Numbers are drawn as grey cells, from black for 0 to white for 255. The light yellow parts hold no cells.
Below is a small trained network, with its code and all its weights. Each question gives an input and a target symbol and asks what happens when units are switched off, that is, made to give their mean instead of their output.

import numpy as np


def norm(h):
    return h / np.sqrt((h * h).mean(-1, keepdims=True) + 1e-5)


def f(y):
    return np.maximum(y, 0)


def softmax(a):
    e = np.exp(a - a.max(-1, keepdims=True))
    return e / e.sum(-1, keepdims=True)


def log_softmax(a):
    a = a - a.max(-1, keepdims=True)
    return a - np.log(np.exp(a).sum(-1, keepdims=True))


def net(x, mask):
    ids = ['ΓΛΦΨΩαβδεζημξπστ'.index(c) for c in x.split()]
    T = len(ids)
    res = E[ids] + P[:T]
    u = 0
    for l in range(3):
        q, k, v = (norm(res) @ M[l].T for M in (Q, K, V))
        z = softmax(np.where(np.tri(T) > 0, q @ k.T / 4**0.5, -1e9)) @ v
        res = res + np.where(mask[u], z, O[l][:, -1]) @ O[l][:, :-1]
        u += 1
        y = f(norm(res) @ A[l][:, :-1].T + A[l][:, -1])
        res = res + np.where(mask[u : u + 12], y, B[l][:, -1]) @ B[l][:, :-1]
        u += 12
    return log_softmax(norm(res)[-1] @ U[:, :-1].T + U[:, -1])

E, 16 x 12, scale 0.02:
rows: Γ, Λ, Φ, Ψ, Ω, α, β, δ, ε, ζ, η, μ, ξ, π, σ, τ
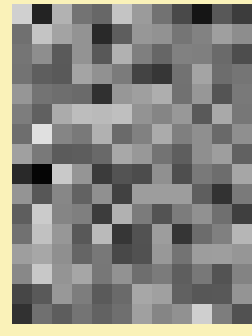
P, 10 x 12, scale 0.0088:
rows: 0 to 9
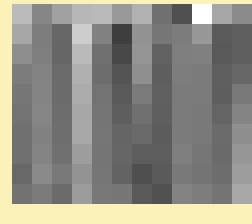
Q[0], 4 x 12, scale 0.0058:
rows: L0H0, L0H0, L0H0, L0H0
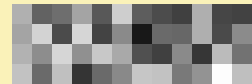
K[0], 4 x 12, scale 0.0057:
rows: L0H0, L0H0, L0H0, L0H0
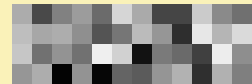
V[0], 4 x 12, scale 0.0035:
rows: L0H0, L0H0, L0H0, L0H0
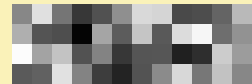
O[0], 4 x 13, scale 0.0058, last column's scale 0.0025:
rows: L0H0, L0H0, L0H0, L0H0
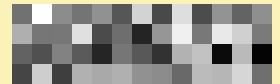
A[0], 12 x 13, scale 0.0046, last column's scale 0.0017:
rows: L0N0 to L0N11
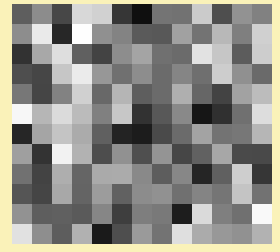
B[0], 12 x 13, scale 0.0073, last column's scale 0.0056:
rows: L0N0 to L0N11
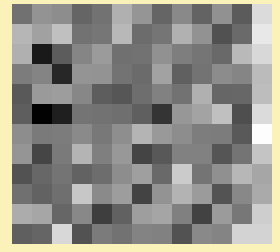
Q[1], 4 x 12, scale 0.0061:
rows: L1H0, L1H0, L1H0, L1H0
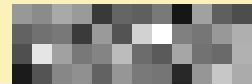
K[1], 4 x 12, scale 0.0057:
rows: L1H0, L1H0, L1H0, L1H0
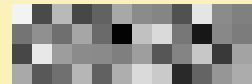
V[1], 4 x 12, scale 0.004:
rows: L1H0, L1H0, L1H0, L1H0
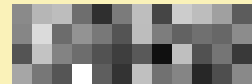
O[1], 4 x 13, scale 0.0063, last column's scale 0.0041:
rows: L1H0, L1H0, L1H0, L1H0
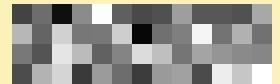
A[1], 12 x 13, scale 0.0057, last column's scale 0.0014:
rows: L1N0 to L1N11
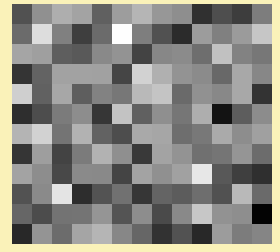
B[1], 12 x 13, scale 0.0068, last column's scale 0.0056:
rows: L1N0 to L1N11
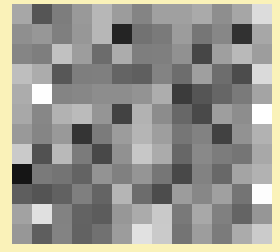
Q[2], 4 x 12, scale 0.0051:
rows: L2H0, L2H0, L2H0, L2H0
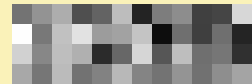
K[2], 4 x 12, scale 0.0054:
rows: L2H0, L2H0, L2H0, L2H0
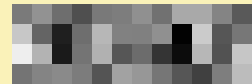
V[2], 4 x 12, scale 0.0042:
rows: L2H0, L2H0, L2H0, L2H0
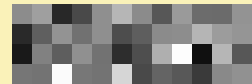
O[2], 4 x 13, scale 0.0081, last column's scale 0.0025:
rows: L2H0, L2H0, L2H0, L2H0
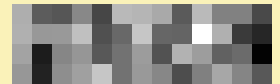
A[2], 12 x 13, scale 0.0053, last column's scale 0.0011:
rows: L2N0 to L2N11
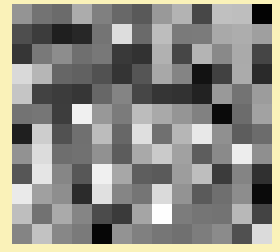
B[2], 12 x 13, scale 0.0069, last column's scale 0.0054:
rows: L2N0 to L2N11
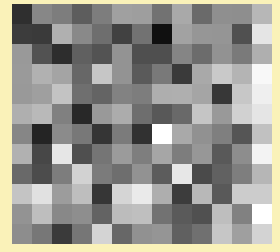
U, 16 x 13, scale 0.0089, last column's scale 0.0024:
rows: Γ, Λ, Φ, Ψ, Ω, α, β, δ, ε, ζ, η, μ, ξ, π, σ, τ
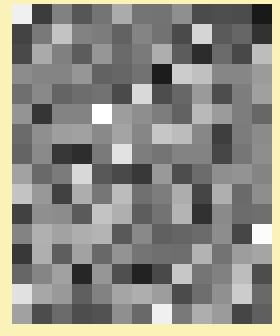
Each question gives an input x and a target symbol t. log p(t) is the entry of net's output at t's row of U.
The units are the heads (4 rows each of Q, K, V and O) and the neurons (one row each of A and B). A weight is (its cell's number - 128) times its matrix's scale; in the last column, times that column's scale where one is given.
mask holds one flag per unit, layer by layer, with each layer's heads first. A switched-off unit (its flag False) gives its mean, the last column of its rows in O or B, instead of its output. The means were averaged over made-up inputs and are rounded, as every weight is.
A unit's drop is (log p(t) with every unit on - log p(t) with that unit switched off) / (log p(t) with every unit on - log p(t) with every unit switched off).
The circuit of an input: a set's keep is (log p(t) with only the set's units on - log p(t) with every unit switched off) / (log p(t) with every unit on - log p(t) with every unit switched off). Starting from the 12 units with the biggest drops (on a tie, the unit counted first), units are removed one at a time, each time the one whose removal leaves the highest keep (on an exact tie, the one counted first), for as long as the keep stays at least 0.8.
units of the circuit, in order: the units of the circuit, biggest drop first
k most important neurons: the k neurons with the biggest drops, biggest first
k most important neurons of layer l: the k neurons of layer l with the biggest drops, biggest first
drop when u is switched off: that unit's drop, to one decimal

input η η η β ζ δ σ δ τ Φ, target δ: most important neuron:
[L0N5]
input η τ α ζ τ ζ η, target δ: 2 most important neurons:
[L0N5 L0N2]
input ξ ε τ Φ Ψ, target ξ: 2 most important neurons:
[L0N4 L1N5]
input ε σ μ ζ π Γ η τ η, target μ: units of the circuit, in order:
[L1N5 L0H0 L1N1]
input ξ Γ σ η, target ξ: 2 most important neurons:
[L1N5 L2N5]
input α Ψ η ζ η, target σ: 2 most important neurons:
[L1N5 L0N2]
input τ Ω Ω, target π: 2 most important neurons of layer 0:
[L0N11 L0N6]
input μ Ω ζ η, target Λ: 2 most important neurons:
[L1N5 L0N10]
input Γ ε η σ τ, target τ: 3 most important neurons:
[L2N6 L1N9 L0N5]
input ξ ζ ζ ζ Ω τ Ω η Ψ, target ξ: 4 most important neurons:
[L0N4 L1N5 L0N0 L2N5]
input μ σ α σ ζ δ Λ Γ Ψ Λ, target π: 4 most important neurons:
[L1N9 L0N10 L0N2 L0N5]
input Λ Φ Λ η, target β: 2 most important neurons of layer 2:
[L2N6 L2N8]
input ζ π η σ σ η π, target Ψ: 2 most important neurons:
[L0N1 L0N5]
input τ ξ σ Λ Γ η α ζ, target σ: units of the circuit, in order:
[L2N9]
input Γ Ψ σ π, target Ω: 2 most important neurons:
[L0N5 L1N5]
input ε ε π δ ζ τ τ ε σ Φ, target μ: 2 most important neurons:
[L1N5 L1N1]
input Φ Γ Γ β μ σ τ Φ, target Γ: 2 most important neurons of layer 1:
[L1N5 L1N9]
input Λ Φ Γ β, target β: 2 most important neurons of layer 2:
[L2N8 L2N6]
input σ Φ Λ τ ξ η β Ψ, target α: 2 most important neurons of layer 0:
[L0N0 L0N1]
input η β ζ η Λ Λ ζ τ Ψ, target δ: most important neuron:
[L1N11]
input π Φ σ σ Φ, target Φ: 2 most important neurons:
[L1N5 L0N5]
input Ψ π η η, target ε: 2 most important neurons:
[L0N5 L1N5]
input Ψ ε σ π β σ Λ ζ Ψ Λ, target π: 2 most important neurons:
[L1N9 L0N10]
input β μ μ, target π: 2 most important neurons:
[L1N9 L0N2]
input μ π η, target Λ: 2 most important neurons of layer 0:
[L0N10 L0N2]
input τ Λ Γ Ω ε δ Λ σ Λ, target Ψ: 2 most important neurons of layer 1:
[L1N9 L1N5]
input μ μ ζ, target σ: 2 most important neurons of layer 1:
[L1N4 L1N3]
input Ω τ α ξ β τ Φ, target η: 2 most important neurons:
[L0N5 L0N1]
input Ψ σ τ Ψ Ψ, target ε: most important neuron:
[L0N4]
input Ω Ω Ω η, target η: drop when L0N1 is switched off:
0.2
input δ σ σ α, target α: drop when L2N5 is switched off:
0.2
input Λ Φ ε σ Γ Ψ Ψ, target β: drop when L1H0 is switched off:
0.3
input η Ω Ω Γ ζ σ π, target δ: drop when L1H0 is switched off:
0.7
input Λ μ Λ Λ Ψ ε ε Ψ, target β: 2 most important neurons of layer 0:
[L0N2 L0N5]
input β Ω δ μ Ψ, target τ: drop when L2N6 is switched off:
0.8
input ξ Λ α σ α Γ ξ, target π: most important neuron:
[L1N9]
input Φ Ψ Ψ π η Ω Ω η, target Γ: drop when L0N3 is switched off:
0.0
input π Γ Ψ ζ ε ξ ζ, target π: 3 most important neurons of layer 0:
[L0N1 L0N6 L0N2]
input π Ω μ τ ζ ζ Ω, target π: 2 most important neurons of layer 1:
[L1N9 L1N4]
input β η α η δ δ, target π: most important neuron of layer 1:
[L1N5]
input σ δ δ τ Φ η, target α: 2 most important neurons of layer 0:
[L0N10 L0N2]
